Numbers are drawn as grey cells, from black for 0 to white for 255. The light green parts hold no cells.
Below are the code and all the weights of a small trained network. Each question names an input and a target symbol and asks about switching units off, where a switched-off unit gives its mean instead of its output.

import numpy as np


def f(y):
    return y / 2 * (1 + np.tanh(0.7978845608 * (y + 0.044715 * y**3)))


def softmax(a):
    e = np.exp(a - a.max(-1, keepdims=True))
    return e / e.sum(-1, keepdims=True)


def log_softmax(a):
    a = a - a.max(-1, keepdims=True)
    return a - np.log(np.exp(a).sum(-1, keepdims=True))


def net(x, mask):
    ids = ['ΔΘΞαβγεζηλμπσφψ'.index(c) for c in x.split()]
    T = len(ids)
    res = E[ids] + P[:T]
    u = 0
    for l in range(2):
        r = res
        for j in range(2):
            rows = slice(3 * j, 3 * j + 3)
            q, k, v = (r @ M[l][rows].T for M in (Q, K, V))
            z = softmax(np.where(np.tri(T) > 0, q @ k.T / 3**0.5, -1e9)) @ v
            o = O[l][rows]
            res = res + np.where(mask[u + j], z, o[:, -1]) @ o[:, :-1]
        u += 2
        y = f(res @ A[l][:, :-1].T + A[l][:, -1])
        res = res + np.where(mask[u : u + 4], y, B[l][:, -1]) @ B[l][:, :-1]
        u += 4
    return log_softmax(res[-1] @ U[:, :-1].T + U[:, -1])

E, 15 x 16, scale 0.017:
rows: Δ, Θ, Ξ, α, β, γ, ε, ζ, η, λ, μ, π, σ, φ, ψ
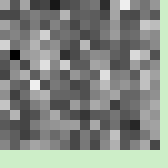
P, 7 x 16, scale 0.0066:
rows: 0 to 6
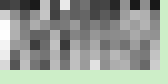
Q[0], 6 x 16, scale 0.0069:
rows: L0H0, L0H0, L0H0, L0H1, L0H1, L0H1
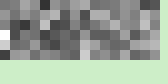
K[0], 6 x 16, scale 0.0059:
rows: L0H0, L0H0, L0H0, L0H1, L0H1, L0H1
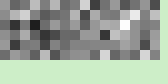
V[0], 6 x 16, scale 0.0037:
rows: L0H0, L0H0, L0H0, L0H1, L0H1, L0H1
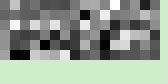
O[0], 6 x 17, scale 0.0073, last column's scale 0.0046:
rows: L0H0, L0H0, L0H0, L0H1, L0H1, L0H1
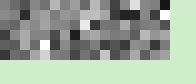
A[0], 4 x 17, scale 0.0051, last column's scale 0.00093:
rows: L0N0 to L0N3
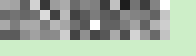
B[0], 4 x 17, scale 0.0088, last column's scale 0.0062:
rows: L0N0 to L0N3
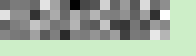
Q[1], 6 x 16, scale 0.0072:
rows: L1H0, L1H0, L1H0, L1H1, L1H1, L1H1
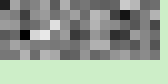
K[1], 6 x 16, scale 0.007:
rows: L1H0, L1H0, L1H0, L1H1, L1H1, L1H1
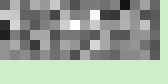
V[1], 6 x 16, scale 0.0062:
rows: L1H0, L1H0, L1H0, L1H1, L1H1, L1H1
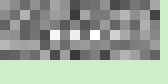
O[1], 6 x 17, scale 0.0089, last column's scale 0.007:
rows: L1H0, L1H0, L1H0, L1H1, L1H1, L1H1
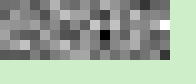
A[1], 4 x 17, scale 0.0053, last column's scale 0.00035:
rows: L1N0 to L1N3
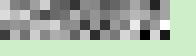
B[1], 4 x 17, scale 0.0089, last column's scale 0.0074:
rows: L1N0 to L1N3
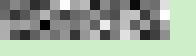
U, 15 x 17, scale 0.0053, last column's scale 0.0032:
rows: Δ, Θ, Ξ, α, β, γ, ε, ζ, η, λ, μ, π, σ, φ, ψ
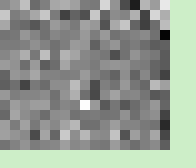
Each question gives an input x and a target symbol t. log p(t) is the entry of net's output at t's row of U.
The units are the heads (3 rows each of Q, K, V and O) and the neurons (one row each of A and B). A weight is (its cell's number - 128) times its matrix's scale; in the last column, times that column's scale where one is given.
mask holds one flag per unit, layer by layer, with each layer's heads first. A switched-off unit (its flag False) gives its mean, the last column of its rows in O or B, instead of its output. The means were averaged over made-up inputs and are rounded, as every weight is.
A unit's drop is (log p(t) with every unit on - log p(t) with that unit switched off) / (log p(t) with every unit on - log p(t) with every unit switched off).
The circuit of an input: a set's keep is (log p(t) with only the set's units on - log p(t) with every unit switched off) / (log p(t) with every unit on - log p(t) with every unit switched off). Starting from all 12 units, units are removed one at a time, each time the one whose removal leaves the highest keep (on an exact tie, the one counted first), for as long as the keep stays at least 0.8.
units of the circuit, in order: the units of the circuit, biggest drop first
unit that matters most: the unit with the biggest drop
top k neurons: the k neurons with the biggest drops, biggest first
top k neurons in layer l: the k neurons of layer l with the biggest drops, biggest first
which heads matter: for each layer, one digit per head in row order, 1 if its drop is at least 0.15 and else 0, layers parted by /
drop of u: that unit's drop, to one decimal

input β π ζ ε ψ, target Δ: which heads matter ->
00 / 00
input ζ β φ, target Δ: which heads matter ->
10 / 00
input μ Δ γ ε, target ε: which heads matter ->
01 / 10
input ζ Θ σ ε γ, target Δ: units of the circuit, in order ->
(L1N1; L0H1; L1N0)
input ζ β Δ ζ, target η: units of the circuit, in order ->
(L0N1; L0H1; L1H1; L1H0)
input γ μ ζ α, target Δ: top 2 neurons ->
(L1N1; L1N3)
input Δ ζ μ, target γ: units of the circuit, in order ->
(L0N1; L0H1; L1H0)
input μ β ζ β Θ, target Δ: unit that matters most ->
L1N1
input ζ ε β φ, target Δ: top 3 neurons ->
(L1N1; L0N0; L0N1)
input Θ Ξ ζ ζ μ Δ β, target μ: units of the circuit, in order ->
(L0H1; L1H0)
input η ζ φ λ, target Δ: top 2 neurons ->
(L1N1; L0N3)
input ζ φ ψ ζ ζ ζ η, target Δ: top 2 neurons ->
(L1N1; L0N0)
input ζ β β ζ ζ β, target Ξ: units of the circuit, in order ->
(L0H0; L1N3; L0N1; L1H0)
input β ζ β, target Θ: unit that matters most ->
L1H1
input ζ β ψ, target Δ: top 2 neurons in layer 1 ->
(L1N0; L1N1)
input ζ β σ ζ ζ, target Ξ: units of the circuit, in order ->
(L0H1; L1H1; L1N0)
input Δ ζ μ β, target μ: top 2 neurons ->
(L0N1; L0N3)
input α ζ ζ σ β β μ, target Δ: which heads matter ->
01 / 10
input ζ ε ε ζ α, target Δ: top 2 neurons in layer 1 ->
(L1N1; L1N3)
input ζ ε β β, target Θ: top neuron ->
(L1N0)
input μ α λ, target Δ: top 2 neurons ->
(L1N1; L1N3)
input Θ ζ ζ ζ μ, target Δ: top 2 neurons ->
(L0N3; L1N1)
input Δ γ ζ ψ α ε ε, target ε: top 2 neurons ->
(L1N2; L0N1)
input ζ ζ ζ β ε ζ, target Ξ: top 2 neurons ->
(L1N1; L1N0)
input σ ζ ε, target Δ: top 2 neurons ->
(L0N1; L1N1)
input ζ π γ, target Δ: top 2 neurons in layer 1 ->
(L1N0; L1N1)
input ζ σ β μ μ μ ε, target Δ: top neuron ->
(L1N1)
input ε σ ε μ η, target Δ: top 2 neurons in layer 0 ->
(L0N0; L0N3)
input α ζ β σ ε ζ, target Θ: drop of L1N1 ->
0.2
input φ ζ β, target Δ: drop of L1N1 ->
0.2
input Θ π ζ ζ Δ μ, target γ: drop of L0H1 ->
0.6
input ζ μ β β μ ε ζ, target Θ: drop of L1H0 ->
0.0
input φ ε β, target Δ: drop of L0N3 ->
0.1
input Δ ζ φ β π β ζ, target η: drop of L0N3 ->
-0.1
